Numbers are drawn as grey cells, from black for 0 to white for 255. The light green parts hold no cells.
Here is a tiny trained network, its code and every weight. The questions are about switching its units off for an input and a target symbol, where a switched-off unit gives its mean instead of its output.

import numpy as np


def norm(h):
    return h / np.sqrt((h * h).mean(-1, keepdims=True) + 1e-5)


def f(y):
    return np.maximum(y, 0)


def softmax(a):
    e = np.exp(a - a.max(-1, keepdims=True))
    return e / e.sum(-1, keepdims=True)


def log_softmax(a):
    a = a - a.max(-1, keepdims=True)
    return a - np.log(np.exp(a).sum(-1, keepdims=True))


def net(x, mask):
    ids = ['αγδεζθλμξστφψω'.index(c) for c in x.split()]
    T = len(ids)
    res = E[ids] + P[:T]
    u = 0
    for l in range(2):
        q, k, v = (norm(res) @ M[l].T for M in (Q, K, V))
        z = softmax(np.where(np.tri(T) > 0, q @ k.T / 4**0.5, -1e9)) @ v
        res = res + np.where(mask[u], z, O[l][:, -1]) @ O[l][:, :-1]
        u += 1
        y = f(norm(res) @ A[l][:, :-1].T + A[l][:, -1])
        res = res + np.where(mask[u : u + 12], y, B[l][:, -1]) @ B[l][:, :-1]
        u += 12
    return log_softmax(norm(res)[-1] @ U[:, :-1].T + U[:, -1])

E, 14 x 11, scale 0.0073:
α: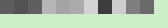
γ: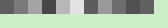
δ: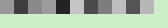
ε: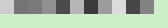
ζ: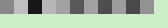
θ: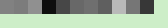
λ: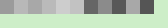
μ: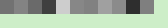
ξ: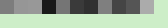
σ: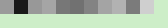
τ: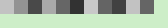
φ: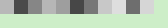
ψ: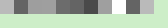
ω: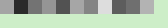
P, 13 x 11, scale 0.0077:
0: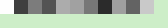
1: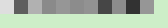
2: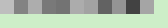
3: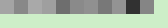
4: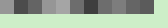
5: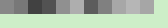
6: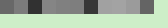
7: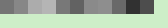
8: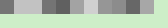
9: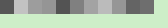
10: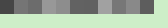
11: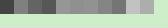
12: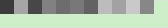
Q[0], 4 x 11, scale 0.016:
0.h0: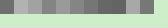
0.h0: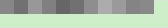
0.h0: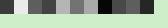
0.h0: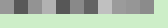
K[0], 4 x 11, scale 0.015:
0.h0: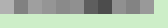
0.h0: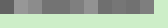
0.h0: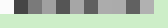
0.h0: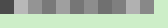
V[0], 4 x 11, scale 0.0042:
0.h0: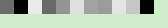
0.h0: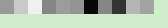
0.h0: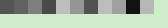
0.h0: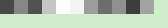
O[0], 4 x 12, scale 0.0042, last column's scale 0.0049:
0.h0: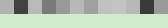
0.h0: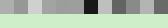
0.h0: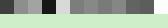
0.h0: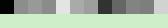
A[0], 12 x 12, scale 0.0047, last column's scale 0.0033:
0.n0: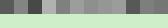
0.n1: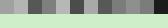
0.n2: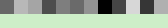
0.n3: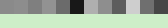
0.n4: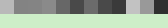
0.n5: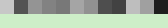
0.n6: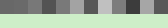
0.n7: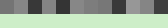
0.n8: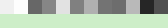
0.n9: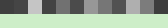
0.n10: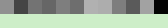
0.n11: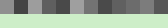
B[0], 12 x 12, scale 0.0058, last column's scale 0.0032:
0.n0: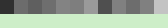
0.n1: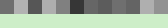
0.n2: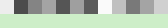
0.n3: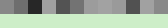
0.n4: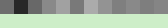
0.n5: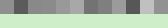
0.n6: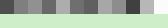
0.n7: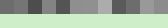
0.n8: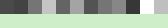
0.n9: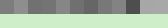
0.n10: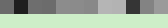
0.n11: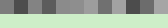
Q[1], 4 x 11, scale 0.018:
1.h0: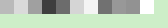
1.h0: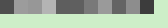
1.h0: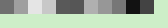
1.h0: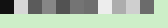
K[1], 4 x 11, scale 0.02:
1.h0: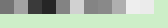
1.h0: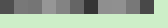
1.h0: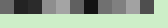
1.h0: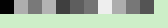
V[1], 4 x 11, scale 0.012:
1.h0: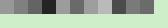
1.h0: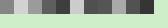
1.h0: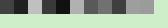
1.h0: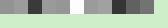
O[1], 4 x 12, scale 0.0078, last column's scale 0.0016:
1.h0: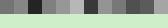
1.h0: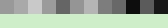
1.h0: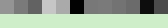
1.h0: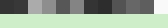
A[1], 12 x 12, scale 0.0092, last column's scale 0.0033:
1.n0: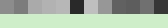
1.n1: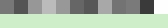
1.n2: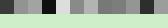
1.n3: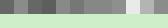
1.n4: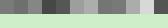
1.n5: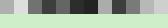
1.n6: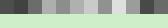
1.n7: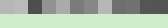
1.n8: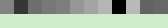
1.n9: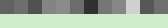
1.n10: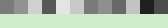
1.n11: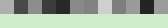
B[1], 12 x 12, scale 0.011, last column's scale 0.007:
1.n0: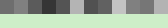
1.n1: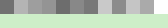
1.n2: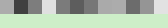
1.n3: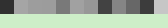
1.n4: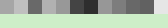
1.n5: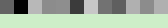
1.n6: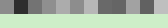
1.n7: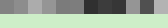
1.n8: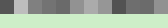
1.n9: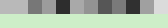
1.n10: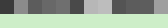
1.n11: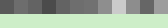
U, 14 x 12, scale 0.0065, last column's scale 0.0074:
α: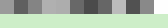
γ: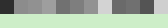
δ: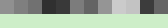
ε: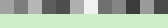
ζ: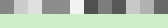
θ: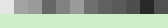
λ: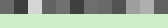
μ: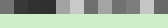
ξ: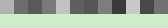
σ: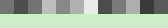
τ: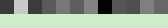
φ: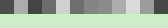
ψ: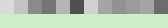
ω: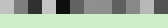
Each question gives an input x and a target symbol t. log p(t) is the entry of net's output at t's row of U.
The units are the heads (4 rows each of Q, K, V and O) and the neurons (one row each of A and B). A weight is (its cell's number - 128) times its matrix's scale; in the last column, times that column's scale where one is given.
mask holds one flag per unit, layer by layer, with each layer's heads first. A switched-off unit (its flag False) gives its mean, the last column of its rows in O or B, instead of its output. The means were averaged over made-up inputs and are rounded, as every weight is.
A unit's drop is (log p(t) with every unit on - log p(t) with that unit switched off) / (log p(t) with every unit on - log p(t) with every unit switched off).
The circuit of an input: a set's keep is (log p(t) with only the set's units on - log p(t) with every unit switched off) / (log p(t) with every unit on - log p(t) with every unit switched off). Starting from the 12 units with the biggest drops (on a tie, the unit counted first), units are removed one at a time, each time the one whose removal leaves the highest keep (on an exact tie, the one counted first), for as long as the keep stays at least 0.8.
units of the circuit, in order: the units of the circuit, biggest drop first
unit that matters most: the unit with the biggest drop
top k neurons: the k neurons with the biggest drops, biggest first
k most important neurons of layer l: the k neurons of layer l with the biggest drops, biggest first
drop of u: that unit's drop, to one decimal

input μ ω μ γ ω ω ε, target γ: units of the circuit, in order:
(1.n10; 0.h0)
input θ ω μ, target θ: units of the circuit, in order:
(1.h0; 1.n7)
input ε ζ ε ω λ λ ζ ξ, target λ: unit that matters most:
0.n8
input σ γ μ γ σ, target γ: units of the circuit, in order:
(1.n10; 0.h0)
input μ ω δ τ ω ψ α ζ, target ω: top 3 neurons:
(1.n9; 1.n1; 1.n3)
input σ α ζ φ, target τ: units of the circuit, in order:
(0.h0; 1.n2)
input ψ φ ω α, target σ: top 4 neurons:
(1.n6; 1.n3; 1.n1; 0.n6)
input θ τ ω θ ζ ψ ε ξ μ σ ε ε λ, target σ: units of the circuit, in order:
(1.n3; 1.n6; 1.n4)
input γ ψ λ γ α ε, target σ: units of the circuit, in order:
(0.h0; 1.n6)
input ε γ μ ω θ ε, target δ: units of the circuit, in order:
(0.h0; 1.n11)
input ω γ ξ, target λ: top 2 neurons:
(1.n5; 1.n4)
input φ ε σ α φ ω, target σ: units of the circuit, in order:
(1.n6; 0.h0)
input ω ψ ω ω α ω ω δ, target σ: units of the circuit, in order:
(0.h0; 1.n6)
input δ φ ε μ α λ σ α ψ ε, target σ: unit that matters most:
1.n6
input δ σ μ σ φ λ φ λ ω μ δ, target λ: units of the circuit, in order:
(1.h0; 0.n8)
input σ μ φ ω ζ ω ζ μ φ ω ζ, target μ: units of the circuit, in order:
(1.h0; 1.n3)
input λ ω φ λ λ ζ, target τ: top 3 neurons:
(1.n3; 1.n1; 1.n2)
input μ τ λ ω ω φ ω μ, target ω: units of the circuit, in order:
(1.n9; 1.h0; 1.n1)
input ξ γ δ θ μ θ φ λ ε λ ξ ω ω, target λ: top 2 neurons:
(0.n8; 1.n5)
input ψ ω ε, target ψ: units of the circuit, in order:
(1.h0)
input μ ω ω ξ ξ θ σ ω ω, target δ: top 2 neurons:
(1.n11; 1.n0)
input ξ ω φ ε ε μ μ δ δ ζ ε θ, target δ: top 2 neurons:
(1.n0; 0.n2)
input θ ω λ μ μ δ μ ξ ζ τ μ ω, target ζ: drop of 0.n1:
0.2
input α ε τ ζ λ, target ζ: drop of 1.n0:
0.0
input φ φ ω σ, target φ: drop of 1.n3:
0.1
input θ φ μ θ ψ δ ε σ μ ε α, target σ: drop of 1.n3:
0.2
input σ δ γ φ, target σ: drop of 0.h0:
-0.1
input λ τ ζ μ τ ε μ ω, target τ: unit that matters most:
1.h0
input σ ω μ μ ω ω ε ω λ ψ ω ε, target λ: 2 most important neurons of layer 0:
(0.n8; 0.n6)
